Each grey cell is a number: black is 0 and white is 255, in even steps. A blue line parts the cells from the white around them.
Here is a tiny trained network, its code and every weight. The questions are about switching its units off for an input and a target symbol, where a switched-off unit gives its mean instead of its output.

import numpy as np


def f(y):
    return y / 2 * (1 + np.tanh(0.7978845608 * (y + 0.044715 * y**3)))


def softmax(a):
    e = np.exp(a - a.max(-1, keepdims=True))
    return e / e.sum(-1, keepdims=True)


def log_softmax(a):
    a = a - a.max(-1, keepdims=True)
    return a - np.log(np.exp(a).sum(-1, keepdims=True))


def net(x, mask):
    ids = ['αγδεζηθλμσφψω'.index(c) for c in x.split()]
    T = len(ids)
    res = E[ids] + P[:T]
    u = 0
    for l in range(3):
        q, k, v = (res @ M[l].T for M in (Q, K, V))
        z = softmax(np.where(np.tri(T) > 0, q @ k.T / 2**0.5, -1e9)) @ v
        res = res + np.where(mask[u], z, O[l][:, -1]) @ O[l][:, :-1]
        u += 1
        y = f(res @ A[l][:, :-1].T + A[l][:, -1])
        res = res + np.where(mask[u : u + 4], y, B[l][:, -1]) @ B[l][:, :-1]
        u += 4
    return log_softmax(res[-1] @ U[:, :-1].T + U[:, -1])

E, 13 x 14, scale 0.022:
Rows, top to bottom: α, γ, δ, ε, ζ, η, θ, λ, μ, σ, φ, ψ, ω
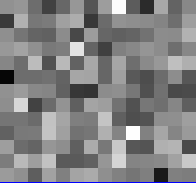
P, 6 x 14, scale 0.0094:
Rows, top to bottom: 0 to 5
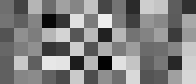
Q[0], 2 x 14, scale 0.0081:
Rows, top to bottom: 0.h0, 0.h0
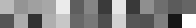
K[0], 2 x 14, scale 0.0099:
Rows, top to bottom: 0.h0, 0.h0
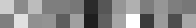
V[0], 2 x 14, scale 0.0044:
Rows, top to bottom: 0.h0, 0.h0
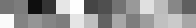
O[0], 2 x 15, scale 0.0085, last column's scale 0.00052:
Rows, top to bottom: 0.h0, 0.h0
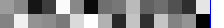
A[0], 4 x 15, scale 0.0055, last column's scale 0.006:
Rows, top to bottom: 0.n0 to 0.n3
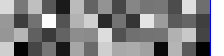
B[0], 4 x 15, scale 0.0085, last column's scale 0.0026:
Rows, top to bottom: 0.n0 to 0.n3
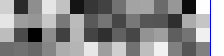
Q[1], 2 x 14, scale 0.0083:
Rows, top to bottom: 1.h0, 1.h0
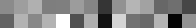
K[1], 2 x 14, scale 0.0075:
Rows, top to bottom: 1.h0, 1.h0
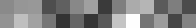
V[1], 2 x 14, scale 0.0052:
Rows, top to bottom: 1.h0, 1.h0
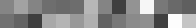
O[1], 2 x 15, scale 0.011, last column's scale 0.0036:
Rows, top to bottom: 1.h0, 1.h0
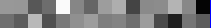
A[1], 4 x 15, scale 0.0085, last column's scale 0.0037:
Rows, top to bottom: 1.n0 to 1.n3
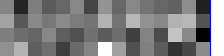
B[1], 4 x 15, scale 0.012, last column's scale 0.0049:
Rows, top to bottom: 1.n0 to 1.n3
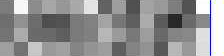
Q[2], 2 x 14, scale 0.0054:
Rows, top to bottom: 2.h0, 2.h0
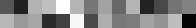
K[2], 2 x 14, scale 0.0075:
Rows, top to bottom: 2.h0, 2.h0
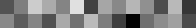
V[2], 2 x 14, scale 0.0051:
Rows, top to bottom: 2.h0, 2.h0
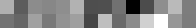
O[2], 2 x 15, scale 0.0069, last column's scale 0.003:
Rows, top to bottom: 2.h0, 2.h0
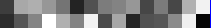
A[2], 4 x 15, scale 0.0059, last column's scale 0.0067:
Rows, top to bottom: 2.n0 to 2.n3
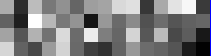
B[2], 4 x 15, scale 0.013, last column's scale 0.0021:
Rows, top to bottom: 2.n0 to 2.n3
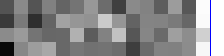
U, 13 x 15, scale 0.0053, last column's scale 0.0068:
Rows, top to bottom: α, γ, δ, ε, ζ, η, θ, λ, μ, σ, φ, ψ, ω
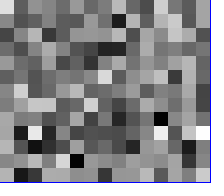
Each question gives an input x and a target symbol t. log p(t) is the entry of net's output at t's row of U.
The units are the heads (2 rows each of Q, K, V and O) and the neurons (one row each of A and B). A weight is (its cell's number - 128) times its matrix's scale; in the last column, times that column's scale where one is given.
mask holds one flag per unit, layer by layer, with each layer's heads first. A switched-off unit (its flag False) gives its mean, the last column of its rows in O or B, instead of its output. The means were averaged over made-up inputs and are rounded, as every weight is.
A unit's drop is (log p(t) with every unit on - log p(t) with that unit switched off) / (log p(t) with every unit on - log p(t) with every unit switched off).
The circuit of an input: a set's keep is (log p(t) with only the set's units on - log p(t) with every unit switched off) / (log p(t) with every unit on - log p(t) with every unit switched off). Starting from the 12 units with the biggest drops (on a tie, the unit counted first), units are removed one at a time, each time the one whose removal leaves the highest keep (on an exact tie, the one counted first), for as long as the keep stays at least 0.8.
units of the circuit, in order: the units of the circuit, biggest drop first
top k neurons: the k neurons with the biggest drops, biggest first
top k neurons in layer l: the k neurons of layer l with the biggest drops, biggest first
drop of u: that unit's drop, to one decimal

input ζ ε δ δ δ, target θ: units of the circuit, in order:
[0.h0; 2.n2]
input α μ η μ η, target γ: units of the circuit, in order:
[1.h0; 2.h0]
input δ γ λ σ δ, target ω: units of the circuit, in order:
[2.h0]
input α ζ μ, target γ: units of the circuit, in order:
[1.h0; 0.h0]
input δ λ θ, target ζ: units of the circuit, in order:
[0.h0; 1.h0; 1.n2]
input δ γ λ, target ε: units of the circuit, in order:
[0.h0; 2.n3]
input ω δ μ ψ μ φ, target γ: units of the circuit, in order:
[2.n0; 1.n0; 0.h0]
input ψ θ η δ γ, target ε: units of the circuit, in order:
[0.h0; 2.n3]
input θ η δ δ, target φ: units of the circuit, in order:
[2.h0; 0.n2]
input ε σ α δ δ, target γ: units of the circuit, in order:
[1.h0; 1.n0; 2.n0]
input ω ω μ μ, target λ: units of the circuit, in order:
[1.n0; 1.h0]
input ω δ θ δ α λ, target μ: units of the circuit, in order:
[1.n3; 1.n0; 0.n0]
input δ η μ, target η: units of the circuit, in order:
[2.n1; 1.n0; 1.h0; 0.n2]
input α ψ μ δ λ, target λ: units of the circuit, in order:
[0.h0]
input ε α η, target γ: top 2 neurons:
[0.n0; 1.n0]
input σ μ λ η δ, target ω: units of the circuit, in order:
[2.h0; 1.n0]
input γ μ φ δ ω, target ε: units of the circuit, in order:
[2.n3; 0.h0]
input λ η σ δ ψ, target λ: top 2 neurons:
[2.n0; 0.n2]
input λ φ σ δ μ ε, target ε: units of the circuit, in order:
[0.n0; 2.n3]
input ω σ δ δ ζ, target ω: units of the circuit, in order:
[2.h0]
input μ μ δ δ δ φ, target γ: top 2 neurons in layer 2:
[2.n0; 2.n2]
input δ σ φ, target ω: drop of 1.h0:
0.1
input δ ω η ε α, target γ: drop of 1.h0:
0.2
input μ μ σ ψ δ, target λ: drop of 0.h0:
1.5
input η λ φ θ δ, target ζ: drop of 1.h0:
0.3
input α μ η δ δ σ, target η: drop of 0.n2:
0.2
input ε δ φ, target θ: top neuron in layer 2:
[2.n2]
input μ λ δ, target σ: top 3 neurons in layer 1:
[1.n0; 1.n3; 1.n2]
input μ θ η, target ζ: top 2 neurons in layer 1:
[1.n2; 1.n0]
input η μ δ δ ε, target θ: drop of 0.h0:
1.2
